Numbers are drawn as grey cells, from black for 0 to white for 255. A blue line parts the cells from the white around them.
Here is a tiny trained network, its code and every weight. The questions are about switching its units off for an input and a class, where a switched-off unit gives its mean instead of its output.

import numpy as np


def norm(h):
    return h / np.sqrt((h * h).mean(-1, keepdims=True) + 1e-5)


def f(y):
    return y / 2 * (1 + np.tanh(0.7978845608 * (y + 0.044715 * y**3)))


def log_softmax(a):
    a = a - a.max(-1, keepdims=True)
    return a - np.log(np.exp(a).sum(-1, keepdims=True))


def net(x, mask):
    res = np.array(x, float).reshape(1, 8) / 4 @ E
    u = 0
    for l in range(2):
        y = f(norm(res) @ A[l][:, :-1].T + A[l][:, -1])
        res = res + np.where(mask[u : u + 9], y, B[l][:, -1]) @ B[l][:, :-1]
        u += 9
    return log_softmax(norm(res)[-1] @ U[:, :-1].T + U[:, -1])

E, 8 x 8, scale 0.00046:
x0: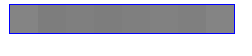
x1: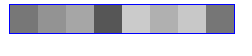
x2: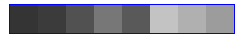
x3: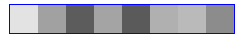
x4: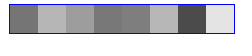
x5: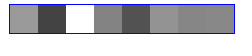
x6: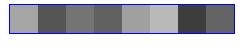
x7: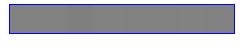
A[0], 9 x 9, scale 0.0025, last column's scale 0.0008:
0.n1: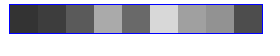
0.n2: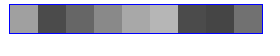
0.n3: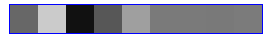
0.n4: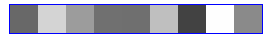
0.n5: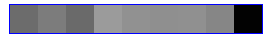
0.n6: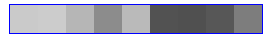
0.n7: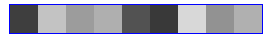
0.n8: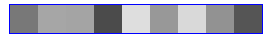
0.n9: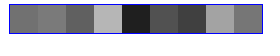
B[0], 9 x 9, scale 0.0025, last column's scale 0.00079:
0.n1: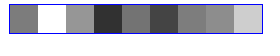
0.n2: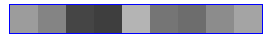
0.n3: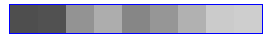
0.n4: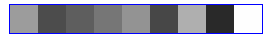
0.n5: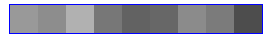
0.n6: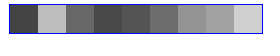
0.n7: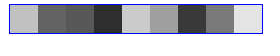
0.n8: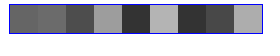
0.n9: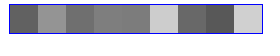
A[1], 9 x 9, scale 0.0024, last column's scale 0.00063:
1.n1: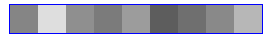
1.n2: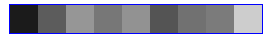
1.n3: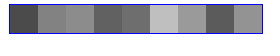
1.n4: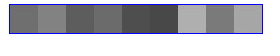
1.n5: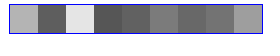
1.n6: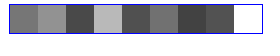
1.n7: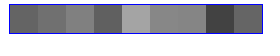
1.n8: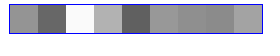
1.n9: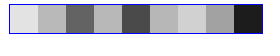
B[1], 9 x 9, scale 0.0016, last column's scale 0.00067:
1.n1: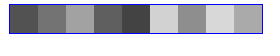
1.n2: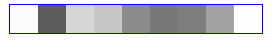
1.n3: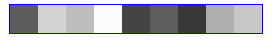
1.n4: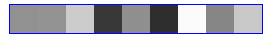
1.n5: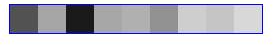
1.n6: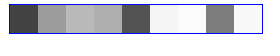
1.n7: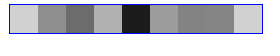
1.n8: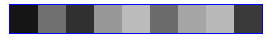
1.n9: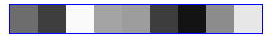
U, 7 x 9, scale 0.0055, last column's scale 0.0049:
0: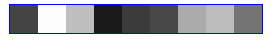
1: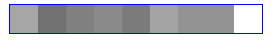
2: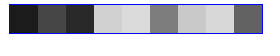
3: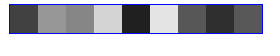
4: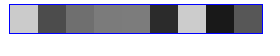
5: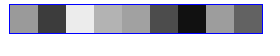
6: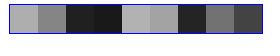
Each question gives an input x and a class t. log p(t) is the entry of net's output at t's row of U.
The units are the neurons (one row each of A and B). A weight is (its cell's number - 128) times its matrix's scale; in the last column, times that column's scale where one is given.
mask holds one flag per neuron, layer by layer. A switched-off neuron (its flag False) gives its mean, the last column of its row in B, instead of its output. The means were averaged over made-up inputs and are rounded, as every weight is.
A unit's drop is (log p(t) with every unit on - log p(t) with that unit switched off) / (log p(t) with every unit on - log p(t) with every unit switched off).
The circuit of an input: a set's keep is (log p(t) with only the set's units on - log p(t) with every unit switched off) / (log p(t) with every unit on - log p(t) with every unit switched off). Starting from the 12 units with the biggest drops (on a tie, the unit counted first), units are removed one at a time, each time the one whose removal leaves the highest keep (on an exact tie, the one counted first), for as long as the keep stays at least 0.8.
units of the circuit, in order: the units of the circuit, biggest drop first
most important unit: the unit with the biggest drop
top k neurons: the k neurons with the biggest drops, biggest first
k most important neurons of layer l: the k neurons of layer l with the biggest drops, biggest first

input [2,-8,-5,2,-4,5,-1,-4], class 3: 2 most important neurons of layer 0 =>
(0.n9, 0.n1)
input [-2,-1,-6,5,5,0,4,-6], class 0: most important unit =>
0.n6
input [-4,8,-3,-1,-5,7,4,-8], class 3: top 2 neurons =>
(0.n8, 0.n3)
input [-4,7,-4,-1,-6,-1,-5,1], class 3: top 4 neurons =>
(0.n8, 0.n4, 0.n1, 0.n2)
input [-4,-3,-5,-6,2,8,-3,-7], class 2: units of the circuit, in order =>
(1.n5, 1.n8)
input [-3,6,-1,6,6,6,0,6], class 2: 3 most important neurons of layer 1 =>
(1.n8, 1.n5, 1.n2)
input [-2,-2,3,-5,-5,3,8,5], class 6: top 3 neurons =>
(0.n2, 0.n4, 0.n3)
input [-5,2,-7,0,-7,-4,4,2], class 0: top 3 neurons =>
(0.n6, 0.n4, 0.n7)
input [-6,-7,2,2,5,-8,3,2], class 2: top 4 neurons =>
(0.n3, 0.n8, 0.n7, 0.n4)
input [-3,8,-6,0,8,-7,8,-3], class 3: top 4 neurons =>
(0.n8, 0.n7, 0.n1, 1.n5)
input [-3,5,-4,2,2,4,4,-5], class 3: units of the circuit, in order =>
(0.n8, 0.n7)
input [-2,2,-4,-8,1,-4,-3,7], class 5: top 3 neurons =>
(1.n2, 0.n1, 1.n5)
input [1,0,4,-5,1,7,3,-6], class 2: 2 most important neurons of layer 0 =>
(0.n6, 0.n7)
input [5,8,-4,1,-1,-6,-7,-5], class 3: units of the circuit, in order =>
(0.n8)
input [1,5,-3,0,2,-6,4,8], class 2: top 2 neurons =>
(0.n3, 0.n1)
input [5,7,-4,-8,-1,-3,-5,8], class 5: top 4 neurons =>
(1.n2, 0.n9, 0.n1, 0.n3)
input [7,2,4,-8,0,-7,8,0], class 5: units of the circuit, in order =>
(1.n2, 1.n5, 0.n7)
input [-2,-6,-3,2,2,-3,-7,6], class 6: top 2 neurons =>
(0.n7, 0.n8)
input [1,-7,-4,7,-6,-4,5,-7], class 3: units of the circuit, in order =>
(1.n6, 0.n4)
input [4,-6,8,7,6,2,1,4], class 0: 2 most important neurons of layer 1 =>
(1.n2, 1.n4)
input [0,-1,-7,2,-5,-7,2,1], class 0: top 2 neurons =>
(0.n6, 0.n4)
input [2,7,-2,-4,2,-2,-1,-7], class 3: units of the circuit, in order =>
(0.n8)
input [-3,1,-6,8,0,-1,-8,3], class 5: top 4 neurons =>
(1.n9, 0.n1, 0.n2, 0.n7)
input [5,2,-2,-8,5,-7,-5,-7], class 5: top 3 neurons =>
(1.n2, 1.n5, 0.n3)
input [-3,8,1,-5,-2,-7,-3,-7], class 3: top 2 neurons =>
(0.n8, 1.n5)
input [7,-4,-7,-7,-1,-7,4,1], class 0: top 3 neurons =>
(0.n6, 0.n7, 1.n9)
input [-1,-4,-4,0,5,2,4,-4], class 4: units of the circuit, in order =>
(0.n4)
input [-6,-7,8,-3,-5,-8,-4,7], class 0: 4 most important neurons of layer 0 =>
(0.n1, 0.n8, 0.n4, 0.n5)
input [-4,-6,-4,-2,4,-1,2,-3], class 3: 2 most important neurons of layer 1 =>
(1.n6, 1.n5)
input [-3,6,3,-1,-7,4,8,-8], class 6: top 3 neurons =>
(0.n2, 0.n4, 1.n6)
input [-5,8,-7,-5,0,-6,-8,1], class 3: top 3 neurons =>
(0.n8, 0.n1, 0.n2)
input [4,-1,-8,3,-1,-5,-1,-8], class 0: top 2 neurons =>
(0.n6, 1.n5)
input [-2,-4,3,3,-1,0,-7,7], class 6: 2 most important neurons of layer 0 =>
(0.n7, 0.n8)
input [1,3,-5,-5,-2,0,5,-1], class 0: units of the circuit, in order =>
(0.n6)
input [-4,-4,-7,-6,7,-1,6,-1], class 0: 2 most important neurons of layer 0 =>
(0.n6, 0.n7)
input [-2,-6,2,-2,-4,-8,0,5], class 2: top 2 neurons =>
(0.n3, 0.n8)
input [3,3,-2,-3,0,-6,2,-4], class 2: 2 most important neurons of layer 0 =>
(0.n3, 0.n1)
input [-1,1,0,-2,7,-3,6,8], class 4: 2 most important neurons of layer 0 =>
(0.n4, 0.n7)
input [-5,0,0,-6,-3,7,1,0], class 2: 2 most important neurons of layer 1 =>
(1.n5, 1.n8)
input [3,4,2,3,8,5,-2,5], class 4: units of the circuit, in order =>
(0.n4)
